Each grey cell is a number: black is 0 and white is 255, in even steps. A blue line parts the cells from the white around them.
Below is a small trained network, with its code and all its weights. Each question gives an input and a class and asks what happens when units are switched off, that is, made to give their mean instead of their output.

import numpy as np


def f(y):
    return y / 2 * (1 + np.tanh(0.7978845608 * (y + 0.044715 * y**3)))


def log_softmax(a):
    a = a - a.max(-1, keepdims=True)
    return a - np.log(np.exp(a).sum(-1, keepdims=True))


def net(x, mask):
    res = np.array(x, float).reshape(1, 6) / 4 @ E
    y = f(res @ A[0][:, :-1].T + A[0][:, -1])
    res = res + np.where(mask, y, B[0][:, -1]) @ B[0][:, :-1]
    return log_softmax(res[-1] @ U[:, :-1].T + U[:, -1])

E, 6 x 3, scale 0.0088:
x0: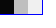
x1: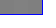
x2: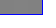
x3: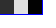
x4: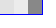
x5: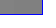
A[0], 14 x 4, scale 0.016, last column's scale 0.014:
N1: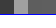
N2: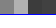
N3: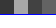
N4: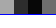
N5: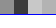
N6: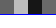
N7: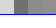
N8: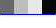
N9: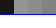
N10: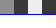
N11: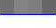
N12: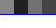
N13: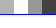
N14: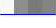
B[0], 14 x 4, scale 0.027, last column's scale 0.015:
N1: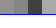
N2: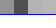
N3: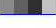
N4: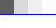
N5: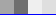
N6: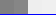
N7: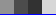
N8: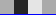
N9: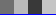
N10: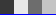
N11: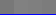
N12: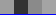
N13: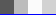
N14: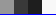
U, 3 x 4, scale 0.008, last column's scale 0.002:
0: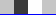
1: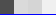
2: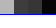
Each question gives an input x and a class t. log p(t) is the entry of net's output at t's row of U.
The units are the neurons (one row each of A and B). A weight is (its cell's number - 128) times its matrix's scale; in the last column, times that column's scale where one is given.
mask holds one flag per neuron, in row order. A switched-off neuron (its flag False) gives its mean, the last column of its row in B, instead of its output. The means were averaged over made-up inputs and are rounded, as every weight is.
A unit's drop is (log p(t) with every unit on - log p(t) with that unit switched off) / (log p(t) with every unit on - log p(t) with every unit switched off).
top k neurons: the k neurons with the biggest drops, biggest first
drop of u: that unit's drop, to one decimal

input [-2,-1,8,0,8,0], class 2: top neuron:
[N14]
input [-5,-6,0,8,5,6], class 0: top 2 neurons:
[N2; N10]
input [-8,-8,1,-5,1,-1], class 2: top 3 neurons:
[N14; N7; N6]
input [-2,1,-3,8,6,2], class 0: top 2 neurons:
[N2; N10]
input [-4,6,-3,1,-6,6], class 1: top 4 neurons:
[N4; N14; N8; N2]
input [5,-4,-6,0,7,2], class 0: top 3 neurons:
[N8; N10; N4]
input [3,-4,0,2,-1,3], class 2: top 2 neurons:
[N4; N13]
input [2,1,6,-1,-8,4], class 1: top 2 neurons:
[N14; N9]
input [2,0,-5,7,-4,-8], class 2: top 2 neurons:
[N3; N4]
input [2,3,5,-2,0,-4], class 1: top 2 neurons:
[N14; N8]
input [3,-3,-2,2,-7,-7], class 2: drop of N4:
0.2
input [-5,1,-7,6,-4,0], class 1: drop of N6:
0.0
